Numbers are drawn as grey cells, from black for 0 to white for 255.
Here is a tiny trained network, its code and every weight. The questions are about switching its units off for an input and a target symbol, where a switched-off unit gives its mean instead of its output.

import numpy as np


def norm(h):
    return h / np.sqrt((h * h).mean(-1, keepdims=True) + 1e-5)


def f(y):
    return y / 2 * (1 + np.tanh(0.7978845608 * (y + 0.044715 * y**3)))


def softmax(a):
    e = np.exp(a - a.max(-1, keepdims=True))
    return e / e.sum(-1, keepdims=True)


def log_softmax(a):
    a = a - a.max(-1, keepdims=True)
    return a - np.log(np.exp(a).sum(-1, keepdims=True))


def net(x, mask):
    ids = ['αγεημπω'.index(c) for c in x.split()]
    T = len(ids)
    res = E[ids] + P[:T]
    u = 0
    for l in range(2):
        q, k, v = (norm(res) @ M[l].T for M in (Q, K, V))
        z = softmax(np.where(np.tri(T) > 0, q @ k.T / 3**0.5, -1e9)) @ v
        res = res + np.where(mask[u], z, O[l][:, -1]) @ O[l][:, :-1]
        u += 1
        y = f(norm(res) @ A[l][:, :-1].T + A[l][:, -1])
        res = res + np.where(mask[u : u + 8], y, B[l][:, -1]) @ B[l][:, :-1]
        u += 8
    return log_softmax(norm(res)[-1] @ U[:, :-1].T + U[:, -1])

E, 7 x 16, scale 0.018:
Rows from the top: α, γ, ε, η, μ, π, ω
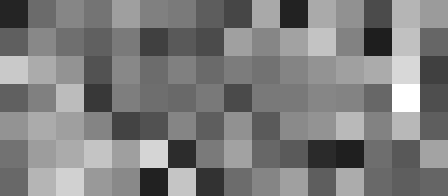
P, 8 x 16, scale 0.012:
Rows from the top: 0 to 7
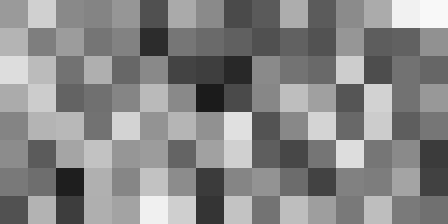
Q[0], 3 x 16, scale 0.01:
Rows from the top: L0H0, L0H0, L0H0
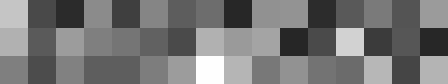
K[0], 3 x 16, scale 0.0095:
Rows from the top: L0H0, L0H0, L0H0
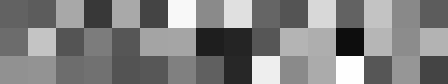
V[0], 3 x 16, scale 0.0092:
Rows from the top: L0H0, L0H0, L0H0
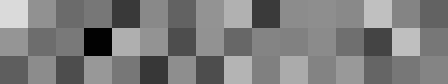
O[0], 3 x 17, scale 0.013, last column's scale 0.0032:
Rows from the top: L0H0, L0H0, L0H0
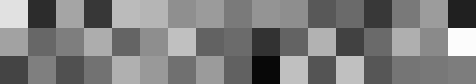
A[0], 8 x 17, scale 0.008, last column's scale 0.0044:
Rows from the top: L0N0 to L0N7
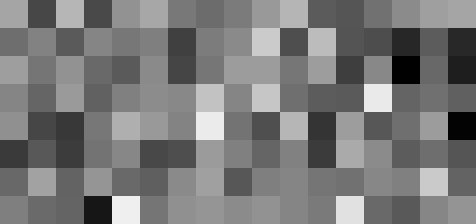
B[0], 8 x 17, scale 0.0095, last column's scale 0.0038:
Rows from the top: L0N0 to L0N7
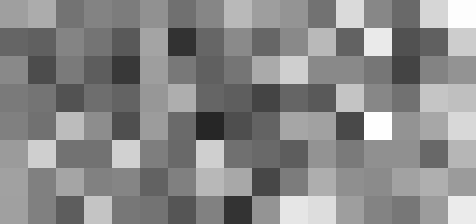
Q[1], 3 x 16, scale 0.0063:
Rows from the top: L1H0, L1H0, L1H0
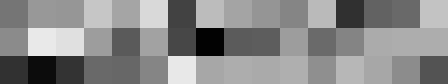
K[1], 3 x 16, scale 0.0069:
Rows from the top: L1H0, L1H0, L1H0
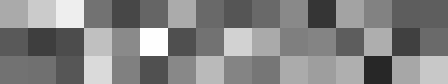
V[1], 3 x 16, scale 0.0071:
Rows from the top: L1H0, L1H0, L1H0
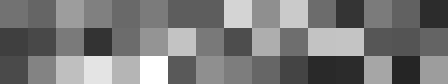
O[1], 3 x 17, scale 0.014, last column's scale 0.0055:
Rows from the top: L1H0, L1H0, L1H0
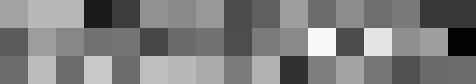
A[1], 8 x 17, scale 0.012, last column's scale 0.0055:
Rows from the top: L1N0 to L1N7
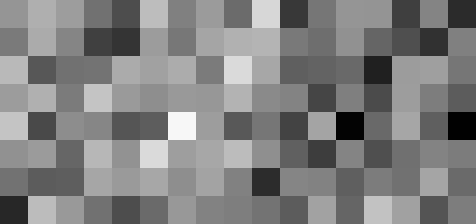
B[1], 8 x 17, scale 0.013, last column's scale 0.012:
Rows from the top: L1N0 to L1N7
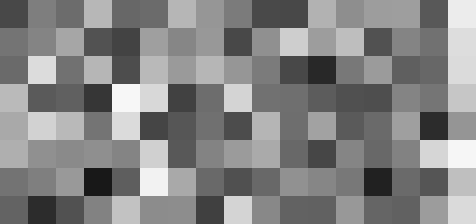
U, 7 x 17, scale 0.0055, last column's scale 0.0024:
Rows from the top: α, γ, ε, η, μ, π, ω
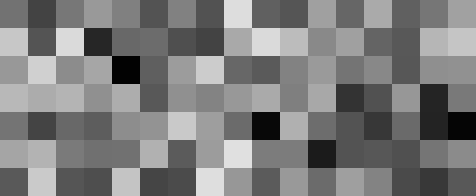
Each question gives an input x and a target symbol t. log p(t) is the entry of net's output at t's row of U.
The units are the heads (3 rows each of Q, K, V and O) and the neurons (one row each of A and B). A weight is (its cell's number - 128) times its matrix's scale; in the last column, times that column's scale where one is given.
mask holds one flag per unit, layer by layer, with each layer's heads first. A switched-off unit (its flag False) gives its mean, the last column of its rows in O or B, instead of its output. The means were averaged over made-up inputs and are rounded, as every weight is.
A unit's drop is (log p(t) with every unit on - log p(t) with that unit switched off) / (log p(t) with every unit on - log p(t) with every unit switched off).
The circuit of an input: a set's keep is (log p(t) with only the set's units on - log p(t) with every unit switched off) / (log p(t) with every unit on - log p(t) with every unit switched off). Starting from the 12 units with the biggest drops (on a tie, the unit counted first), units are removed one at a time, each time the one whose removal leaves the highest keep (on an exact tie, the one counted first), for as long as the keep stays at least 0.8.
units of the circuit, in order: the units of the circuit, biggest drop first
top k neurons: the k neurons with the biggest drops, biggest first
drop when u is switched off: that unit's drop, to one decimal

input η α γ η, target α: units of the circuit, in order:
[L0H0 L1N7]
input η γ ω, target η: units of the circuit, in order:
[L0H0 L1N4]
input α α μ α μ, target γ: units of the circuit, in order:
[L0H0 L0N7 L0N4]
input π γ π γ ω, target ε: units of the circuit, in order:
[L0H0 L1N0 L0N2 L1H0]
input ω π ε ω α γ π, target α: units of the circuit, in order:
[L0H0 L1N7 L1N2]
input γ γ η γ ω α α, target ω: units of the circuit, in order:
[L0H0 L0N5]
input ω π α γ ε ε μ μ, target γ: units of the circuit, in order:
[L0H0 L1N2]
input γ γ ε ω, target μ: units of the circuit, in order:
[L0H0]
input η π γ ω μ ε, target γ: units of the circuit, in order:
[L1H0 L0H0 L0N1 L1N2]
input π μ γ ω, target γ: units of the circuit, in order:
[L0H0 L1N2]
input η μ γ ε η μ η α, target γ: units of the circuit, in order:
[L0H0 L0N7 L0N4]
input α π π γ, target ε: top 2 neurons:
[L1N0 L0N2]
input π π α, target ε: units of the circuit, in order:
[L1H0 L0H0 L1N0 L0N2]
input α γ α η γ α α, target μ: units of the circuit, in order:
[L0H0 L1N6]
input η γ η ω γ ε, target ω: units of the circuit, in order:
[L0H0 L0N5]
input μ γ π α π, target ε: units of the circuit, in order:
[L0H0 L0N2 L1N0 L1H0]
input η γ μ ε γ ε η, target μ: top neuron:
[L1N5]
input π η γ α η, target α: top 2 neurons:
[L1N7 L0N3]
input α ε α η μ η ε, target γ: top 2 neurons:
[L0N7 L0N4]
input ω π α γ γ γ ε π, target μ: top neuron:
[L0N1]
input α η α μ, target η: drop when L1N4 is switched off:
0.5
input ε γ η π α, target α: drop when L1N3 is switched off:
0.0
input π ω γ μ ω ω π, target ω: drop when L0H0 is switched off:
0.9
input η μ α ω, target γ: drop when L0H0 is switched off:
1.3
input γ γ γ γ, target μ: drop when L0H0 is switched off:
0.9
